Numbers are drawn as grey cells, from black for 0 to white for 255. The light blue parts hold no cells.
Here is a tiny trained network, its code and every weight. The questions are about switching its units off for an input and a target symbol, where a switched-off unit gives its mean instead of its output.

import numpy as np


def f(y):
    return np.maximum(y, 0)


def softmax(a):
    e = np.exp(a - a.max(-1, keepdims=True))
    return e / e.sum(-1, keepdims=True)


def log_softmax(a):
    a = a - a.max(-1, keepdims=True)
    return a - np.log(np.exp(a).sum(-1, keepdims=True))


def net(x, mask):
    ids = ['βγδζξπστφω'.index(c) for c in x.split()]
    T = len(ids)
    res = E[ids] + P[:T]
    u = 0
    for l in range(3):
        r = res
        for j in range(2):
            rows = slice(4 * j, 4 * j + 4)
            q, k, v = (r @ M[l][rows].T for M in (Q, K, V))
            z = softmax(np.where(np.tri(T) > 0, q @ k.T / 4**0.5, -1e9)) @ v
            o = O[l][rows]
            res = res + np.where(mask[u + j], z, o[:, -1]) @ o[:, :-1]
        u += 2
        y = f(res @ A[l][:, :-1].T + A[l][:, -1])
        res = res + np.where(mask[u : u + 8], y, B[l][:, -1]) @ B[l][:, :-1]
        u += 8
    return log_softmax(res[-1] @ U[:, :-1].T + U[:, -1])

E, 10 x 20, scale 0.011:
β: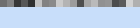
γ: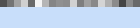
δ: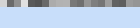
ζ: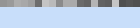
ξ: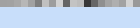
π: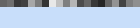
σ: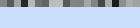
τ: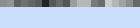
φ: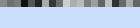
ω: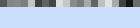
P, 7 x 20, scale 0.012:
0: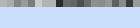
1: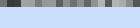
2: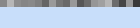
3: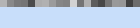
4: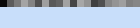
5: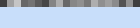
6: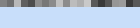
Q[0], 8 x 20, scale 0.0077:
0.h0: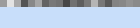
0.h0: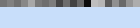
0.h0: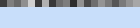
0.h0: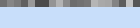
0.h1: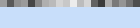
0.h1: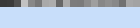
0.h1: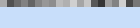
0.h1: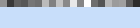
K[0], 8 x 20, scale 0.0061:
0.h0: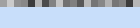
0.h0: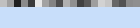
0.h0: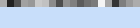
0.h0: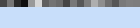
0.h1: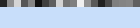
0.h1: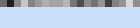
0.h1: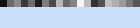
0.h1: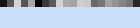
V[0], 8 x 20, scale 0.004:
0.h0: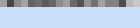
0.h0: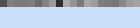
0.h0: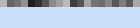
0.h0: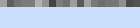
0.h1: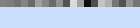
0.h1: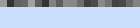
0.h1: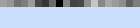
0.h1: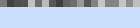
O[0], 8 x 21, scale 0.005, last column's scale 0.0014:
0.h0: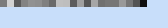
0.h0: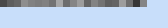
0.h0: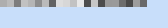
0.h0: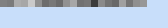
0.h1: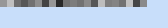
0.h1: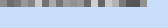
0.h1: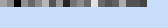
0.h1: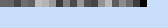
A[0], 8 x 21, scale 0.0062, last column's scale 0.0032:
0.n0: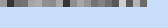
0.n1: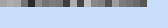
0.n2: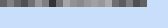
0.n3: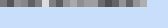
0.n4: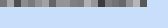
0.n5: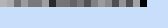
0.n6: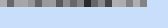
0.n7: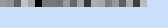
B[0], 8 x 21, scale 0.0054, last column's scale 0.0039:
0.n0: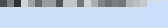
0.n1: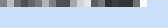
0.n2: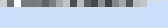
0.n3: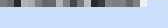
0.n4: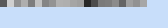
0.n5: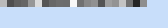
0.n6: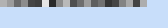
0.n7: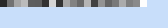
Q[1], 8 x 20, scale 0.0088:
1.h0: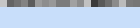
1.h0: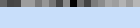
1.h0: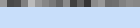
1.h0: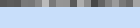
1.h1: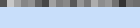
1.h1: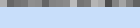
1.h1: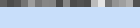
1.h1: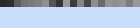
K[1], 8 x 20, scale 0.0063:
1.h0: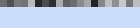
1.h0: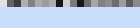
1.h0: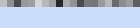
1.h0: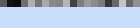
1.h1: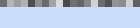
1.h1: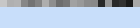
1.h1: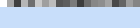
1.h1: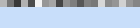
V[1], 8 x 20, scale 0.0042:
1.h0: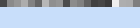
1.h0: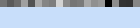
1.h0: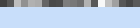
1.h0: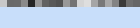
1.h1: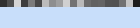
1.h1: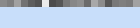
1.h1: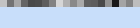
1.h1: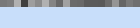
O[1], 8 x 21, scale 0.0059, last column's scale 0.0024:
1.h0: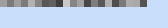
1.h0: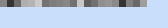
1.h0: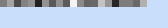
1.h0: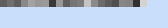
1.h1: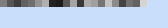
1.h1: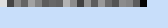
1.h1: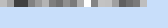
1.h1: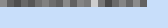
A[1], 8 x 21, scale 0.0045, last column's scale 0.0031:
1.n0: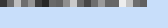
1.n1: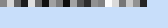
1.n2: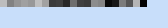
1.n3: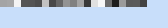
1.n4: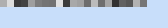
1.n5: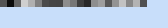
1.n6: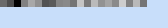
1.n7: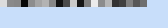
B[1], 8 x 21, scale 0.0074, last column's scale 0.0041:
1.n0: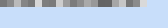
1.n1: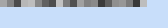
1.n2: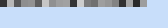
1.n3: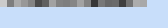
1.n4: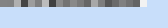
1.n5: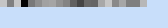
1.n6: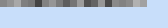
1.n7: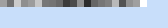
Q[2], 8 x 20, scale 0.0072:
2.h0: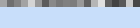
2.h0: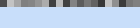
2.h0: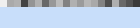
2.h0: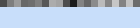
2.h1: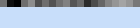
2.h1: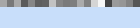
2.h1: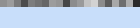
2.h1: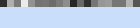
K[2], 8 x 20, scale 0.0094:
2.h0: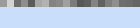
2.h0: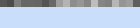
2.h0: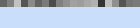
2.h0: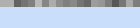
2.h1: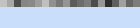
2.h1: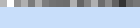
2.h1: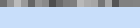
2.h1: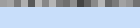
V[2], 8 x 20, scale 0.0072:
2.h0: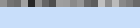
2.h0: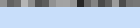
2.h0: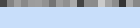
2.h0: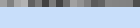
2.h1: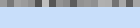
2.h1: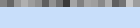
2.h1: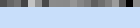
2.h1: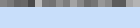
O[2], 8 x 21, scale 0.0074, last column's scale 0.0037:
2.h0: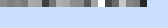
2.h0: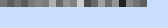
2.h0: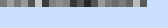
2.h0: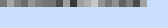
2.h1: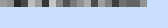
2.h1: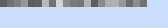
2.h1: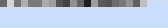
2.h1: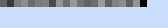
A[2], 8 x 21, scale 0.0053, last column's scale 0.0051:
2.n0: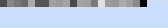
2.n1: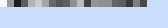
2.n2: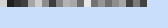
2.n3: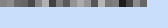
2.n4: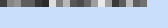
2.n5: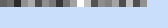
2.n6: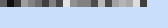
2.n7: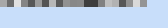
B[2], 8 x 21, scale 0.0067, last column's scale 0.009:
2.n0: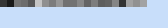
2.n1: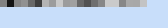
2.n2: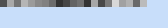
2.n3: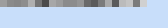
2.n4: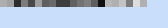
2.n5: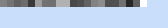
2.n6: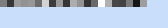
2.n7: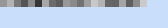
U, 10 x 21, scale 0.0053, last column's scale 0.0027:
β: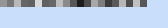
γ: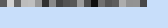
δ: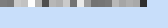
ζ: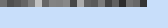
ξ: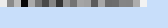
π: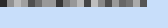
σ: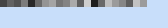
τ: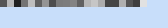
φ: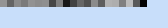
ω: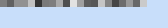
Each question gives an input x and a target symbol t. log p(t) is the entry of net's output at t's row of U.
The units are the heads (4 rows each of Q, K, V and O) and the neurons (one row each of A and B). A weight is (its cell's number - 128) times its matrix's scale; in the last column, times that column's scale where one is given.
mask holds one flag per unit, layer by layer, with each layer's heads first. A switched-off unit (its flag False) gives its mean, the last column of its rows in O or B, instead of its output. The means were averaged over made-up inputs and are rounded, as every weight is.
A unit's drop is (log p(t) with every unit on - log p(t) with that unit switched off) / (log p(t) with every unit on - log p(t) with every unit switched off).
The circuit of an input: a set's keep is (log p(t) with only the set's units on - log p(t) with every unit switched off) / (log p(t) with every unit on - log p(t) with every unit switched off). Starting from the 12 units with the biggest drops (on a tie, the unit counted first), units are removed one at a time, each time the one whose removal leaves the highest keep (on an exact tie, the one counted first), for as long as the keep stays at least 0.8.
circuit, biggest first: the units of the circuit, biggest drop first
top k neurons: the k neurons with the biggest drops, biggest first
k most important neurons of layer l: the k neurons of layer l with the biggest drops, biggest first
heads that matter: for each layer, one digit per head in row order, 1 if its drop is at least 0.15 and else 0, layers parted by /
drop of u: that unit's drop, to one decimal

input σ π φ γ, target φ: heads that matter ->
00 / 01 / 00
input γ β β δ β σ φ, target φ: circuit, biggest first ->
[1.h1 2.n2 1.n7]
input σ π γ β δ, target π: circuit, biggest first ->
[2.h1]
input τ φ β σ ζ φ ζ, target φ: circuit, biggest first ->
[1.h1 1.n7 2.n2 0.n2]
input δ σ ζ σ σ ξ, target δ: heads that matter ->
00 / 10 / 00
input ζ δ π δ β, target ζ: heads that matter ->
00 / 00 / 10
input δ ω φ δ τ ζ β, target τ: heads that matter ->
00 / 00 / 10
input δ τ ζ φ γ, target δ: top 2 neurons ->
[1.n0 0.n1]
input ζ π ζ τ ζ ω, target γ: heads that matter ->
00 / 00 / 11
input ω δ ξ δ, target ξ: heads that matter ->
01 / 10 / 00
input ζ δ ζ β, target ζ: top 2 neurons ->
[0.n1 2.n5]
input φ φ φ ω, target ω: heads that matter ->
01 / 10 / 01
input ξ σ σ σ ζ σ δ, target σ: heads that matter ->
00 / 00 / 10
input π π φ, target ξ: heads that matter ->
00 / 00 / 00
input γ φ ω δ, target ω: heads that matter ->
00 / 10 / 00
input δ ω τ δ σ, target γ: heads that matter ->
00 / 00 / 01
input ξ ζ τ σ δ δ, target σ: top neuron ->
[0.n7]
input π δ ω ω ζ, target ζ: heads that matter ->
00 / 00 / 11
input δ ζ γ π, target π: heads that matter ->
01 / 00 / 01
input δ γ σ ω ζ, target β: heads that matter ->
00 / 01 / 10
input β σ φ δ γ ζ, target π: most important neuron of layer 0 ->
[0.n7]
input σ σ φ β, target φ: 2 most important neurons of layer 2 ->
[2.n2 2.n1]
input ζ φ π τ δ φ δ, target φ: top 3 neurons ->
[2.n2 0.n2 1.n7]
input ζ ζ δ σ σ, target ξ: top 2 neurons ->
[1.n5 0.n6]
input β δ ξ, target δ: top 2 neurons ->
[1.n1 1.n0]
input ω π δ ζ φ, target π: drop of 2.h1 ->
0.5
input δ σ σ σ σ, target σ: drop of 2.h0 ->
0.2
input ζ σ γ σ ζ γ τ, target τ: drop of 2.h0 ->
0.2
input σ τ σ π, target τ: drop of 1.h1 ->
0.1
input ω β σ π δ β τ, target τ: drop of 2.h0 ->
0.2
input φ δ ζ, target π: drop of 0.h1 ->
0.0
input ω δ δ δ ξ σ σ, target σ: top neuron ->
[0.n0]
